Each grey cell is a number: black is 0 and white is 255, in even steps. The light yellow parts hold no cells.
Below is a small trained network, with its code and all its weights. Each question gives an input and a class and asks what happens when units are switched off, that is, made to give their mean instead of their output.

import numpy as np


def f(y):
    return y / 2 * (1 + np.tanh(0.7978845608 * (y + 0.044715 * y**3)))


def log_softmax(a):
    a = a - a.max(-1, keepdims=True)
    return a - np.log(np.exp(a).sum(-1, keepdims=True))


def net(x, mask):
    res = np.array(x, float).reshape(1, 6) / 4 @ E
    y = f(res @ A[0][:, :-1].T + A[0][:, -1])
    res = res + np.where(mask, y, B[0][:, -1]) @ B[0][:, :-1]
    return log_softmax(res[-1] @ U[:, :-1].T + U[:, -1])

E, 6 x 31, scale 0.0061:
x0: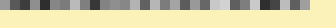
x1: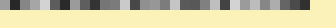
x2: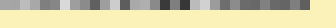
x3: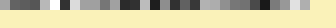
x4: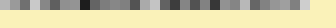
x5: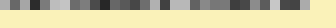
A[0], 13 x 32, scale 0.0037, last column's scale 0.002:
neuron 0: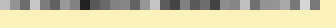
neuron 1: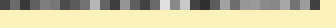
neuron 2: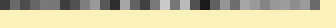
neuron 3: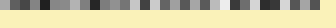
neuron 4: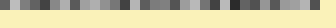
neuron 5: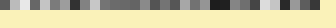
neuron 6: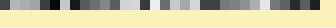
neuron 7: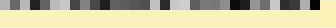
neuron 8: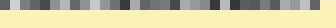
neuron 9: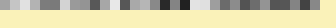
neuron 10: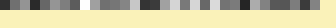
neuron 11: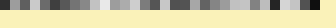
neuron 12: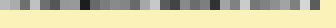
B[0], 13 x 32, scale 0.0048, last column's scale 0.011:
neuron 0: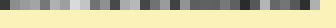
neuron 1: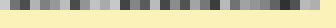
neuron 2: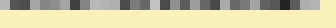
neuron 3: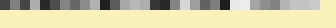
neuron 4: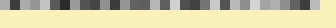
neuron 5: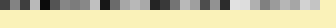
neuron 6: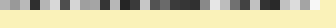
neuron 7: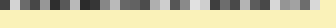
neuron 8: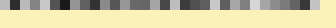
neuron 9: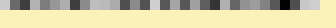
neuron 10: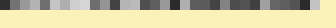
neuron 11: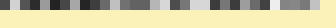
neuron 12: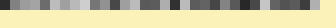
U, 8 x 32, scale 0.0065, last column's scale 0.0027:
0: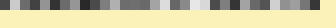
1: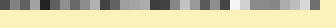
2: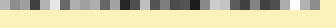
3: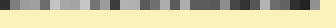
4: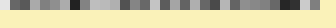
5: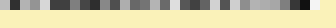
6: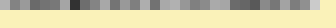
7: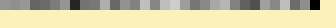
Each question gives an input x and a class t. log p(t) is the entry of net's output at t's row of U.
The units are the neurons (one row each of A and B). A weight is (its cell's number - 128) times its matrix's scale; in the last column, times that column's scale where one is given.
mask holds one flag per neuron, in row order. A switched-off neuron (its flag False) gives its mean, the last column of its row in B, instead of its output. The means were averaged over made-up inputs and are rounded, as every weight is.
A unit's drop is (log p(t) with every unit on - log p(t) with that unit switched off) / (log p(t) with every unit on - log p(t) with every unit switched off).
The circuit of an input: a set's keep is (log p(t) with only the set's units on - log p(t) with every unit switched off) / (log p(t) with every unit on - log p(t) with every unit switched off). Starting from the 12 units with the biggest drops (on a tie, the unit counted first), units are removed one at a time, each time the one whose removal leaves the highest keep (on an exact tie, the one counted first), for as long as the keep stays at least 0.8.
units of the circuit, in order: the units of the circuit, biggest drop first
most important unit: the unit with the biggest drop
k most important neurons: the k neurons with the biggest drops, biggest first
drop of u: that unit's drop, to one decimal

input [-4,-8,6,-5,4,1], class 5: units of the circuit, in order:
(neuron 4; neuron 8)
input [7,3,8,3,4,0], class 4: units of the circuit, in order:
(neuron 9)
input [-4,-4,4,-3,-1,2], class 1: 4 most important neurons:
(neuron 5; neuron 2; neuron 1; neuron 11)
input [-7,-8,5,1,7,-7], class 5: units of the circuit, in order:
(neuron 8; neuron 4)
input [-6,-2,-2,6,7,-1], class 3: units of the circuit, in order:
(neuron 6; neuron 12)
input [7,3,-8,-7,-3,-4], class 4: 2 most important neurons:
(neuron 2; neuron 1)
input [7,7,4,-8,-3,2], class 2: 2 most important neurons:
(neuron 6; neuron 5)
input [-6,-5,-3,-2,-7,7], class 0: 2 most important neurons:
(neuron 7; neuron 3)
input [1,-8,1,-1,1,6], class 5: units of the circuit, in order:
(neuron 8; neuron 4)
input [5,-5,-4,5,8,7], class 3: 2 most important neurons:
(neuron 12; neuron 0)
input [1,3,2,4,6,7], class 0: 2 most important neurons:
(neuron 7; neuron 6)
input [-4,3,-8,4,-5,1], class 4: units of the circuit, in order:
(neuron 1; neuron 2)
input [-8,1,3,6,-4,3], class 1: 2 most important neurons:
(neuron 5; neuron 6)
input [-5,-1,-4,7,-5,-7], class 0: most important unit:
neuron 11
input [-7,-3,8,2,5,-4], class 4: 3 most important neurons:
(neuron 9; neuron 3; neuron 6)
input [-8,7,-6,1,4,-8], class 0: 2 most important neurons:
(neuron 11; neuron 3)
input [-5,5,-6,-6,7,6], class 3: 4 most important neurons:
(neuron 0; neuron 12; neuron 11; neuron 3)
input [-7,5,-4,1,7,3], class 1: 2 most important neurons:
(neuron 5; neuron 10)
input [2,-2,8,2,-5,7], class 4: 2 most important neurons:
(neuron 9; neuron 11)
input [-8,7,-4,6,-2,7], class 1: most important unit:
neuron 5
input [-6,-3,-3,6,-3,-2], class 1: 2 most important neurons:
(neuron 6; neuron 5)
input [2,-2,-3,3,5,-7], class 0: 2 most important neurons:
(neuron 11; neuron 6)
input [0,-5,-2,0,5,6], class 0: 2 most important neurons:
(neuron 7; neuron 10)
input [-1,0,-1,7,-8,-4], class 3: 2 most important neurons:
(neuron 6; neuron 10)
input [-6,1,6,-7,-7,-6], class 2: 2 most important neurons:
(neuron 6; neuron 7)
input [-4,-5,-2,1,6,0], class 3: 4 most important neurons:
(neuron 12; neuron 0; neuron 3; neuron 6)
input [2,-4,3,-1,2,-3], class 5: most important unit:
neuron 7
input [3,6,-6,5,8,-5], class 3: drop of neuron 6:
0.3
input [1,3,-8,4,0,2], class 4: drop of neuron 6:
0.2
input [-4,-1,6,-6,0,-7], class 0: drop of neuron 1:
0.1
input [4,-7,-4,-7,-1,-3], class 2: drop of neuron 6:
1.5
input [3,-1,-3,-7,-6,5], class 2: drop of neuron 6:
1.4
